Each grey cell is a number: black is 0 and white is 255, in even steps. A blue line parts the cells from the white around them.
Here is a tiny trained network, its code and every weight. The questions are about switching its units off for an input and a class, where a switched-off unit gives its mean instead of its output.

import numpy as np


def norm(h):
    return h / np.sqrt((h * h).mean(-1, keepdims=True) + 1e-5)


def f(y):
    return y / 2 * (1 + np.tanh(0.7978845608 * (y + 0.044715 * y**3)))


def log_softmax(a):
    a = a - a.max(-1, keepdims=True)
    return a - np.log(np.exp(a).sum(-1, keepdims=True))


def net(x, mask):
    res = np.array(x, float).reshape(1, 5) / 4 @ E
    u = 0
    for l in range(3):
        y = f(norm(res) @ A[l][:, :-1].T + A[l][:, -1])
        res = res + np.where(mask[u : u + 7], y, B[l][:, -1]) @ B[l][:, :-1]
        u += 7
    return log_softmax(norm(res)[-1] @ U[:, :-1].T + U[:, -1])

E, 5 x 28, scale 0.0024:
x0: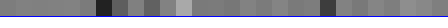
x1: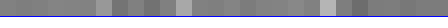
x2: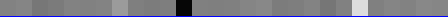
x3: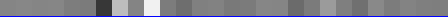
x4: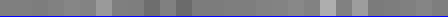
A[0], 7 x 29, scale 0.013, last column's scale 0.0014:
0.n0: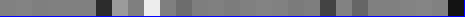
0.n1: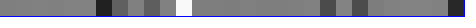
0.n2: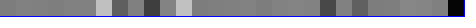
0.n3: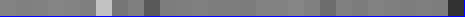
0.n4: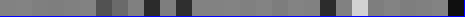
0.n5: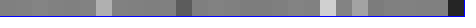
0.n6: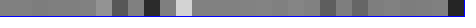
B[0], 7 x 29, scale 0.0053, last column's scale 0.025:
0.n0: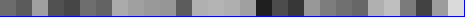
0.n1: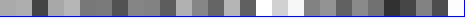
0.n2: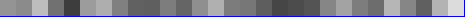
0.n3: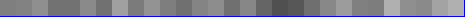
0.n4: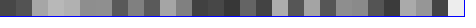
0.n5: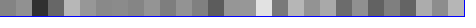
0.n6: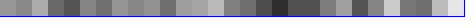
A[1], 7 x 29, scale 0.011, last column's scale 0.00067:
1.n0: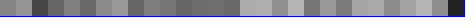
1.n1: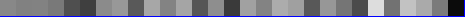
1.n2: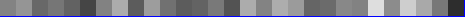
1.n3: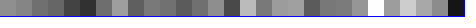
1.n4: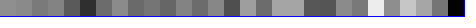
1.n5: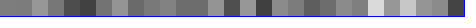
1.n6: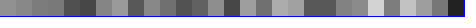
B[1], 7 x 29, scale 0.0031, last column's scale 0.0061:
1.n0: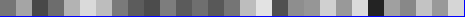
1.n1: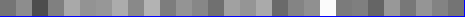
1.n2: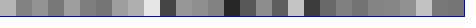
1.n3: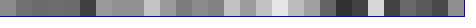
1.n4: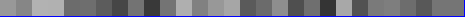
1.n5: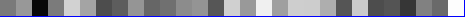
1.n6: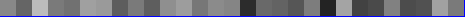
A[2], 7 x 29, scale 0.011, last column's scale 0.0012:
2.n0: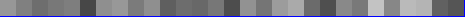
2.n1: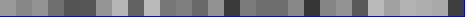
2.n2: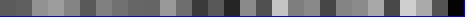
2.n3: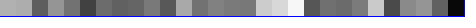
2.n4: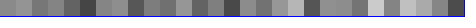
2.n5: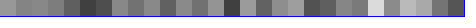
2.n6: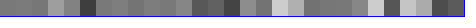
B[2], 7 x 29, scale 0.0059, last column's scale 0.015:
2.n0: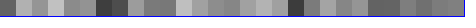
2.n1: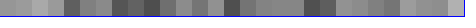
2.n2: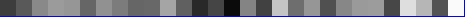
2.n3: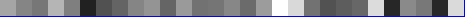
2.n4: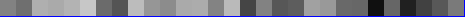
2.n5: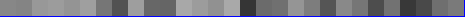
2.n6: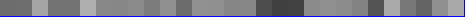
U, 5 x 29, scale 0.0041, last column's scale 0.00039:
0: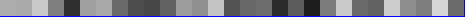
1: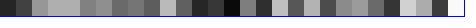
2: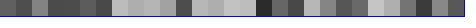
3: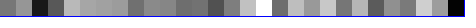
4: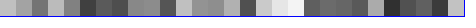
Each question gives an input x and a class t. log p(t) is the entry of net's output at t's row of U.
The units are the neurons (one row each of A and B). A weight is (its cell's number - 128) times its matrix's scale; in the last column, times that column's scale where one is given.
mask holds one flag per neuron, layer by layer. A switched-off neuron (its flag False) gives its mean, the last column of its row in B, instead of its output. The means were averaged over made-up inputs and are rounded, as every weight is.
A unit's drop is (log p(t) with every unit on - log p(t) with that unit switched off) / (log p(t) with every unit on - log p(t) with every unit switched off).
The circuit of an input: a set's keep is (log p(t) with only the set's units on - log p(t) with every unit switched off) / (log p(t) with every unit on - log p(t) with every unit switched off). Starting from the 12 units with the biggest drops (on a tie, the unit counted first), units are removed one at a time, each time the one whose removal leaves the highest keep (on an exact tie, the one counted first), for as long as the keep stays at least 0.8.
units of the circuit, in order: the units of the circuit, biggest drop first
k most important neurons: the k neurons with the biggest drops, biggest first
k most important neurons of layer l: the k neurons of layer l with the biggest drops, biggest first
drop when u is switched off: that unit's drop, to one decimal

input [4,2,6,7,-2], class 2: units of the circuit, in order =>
(0.n0)
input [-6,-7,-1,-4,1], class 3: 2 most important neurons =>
(0.n6 0.n0)
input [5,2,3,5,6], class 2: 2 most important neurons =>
(0.n0 2.n2)
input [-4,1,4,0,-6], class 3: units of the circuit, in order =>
(0.n5 2.n2)
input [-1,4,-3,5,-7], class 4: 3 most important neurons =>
(0.n1 0.n6 0.n2)
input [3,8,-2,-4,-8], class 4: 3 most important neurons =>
(0.n1 0.n0 2.n3)
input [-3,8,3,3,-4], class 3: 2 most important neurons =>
(0.n1 1.n0)
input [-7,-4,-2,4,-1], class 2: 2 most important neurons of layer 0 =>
(0.n1 0.n0)
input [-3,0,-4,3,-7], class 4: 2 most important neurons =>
(0.n1 0.n6)
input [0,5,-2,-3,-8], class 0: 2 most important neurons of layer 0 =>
(0.n6 0.n2)
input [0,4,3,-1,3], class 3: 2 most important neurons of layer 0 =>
(0.n5 0.n1)
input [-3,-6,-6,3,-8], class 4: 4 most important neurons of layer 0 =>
(0.n1 0.n6 0.n2 0.n3)
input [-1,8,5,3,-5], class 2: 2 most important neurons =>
(0.n1 0.n0)
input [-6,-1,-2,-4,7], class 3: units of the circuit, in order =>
(0.n5)
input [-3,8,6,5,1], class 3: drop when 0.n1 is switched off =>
0.2
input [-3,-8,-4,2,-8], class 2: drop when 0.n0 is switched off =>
1.0
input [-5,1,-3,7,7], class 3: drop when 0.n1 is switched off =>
0.3
